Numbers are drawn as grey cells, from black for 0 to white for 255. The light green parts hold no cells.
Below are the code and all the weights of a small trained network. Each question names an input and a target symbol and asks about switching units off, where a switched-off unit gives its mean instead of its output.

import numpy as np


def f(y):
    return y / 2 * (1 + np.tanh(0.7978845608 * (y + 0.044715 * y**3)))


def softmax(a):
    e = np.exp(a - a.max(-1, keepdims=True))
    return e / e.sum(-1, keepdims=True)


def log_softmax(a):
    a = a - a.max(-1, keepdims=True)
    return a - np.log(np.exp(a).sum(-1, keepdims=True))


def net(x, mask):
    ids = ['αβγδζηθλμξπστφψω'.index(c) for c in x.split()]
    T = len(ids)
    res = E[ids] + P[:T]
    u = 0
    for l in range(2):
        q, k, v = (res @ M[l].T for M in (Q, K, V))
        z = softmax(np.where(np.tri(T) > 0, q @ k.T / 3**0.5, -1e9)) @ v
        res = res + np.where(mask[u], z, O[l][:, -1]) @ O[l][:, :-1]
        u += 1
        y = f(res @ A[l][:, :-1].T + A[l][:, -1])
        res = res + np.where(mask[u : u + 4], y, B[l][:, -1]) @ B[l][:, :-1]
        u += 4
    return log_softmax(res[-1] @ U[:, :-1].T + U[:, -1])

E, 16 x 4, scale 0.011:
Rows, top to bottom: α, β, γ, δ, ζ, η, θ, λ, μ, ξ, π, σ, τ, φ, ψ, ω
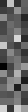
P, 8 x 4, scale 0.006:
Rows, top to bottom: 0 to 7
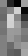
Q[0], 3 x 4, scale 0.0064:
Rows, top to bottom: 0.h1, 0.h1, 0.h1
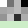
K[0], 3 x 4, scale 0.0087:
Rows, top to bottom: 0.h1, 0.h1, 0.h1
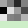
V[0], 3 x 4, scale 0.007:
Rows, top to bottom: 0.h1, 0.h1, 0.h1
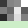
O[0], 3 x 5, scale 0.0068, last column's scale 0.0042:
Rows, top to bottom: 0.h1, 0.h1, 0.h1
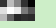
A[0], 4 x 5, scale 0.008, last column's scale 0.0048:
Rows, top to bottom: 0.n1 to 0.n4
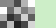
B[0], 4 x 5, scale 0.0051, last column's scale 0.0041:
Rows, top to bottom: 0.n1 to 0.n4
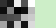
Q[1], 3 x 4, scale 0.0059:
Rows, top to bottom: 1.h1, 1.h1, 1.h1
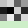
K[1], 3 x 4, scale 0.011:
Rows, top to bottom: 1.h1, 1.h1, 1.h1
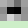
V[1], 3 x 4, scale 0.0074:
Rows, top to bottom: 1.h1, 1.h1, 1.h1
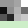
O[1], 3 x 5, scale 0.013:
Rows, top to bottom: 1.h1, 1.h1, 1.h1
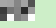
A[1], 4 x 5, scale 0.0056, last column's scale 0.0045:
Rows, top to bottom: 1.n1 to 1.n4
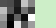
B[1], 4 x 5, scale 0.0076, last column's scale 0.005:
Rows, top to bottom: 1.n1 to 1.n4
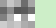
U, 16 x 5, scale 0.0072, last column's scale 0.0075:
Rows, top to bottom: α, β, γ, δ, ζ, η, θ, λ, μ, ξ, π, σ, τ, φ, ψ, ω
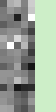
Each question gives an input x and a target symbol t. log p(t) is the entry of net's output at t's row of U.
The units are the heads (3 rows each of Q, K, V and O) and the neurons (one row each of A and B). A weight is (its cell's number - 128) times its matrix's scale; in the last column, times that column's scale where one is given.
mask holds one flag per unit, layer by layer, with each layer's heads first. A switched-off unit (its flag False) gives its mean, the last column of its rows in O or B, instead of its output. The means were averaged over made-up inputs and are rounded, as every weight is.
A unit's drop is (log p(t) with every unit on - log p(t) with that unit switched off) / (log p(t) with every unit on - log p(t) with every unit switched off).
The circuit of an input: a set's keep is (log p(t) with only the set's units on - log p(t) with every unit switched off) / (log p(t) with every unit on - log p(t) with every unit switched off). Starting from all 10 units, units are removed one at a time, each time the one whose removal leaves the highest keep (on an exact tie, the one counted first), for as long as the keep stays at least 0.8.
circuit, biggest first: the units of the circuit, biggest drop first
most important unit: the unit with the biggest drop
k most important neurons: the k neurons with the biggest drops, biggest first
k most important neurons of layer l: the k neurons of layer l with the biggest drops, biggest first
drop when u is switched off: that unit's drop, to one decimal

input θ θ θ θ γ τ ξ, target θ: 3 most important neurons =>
[0.n3 0.n2 0.n4]
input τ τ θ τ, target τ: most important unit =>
0.h1
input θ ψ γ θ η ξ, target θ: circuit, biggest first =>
[1.h1 0.h1 0.n3]
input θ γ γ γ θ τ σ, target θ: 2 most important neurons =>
[0.n3 0.n2]
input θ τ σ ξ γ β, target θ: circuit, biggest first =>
[1.h1 0.h1 0.n3 0.n2]
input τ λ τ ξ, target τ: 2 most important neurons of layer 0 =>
[0.n1 0.n4]
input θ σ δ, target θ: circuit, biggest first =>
[1.h1 0.h1 0.n3]
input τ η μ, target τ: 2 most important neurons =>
[0.n1 1.n3]
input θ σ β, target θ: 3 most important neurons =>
[0.n3 0.n2 0.n1]
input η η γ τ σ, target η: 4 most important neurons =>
[1.n3 1.n4 0.n2 0.n3]
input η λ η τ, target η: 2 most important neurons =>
[1.n3 1.n4]
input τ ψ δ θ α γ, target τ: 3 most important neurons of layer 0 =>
[0.n1 0.n3 0.n4]
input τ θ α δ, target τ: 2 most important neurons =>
[0.n1 1.n3]
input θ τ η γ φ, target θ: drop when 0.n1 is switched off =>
0.1
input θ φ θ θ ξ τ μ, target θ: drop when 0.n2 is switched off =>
0.2
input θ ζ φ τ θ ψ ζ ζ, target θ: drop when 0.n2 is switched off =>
0.2
